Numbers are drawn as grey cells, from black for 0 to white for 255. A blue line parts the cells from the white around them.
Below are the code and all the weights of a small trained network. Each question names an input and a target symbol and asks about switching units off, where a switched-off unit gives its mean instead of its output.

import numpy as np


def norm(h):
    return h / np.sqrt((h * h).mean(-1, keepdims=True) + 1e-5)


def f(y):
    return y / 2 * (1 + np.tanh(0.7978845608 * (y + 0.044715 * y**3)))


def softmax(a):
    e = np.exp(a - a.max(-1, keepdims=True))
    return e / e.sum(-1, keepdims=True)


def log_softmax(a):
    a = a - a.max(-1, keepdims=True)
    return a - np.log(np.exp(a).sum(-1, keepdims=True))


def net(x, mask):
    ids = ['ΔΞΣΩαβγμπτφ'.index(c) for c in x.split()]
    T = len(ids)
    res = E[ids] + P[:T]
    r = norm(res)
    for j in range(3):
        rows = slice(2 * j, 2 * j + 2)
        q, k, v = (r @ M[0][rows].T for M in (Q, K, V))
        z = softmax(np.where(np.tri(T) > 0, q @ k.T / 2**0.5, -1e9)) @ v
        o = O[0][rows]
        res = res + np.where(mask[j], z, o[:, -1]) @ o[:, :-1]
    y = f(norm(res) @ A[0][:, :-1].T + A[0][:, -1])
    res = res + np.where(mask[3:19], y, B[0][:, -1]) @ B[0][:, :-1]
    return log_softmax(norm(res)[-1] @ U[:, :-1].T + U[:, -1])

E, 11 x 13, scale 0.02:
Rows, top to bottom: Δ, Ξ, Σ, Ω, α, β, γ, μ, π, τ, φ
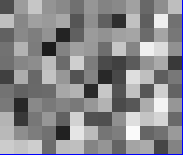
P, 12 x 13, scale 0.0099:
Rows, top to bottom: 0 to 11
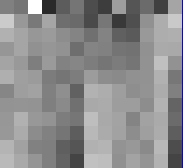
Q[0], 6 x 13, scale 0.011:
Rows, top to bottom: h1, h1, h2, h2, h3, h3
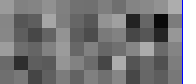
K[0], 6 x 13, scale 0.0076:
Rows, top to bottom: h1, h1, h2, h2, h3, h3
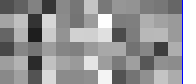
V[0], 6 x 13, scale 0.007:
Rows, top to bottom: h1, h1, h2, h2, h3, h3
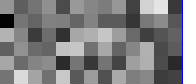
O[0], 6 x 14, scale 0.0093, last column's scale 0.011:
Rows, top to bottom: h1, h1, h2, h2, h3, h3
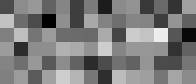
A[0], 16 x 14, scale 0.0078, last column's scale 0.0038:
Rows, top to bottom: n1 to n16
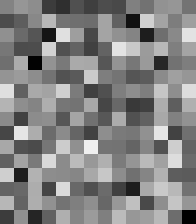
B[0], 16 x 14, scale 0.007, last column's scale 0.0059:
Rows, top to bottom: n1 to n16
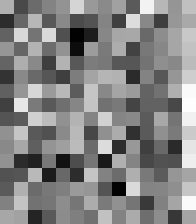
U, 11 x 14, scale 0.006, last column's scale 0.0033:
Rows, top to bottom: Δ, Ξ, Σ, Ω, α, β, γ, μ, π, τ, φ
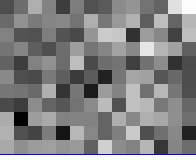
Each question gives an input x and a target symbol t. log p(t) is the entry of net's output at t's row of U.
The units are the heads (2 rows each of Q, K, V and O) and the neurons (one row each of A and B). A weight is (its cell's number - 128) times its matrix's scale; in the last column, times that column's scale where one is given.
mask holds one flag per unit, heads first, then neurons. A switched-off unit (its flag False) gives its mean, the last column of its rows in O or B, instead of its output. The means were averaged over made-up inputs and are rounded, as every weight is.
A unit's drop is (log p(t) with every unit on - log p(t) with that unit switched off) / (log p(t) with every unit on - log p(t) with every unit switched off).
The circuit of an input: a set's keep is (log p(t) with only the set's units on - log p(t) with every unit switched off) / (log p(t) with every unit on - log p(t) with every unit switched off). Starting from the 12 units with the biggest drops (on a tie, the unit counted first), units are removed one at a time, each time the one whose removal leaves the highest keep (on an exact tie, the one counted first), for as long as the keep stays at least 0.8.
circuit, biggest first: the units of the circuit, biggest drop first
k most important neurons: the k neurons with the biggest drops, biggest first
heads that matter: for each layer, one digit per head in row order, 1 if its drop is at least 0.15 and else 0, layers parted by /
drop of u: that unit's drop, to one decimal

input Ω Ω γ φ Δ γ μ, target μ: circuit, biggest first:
[n2]
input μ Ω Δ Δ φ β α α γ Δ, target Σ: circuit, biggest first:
[h3; n6]
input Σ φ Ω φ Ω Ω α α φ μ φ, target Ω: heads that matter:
010
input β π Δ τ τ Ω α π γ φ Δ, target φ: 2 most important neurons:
[n11; n12]
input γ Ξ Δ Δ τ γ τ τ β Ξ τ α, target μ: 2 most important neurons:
[n2; n13]
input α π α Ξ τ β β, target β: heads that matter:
101
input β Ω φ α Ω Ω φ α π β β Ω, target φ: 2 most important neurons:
[n11; n12]
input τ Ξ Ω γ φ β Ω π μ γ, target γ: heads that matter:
110
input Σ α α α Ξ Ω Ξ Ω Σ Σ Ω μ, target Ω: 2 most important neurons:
[n1; n10]
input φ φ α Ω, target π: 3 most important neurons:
[n12; n8; n4]
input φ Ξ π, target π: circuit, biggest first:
[h2; n4]
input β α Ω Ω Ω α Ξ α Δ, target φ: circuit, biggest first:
[h1; n11]
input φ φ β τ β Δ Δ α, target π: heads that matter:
111
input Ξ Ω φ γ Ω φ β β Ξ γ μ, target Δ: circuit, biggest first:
[h2]
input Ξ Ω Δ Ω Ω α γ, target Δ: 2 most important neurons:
[n11; n16]
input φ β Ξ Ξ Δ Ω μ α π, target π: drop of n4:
0.1
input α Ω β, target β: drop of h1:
0.5
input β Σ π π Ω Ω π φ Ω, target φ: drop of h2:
0.4
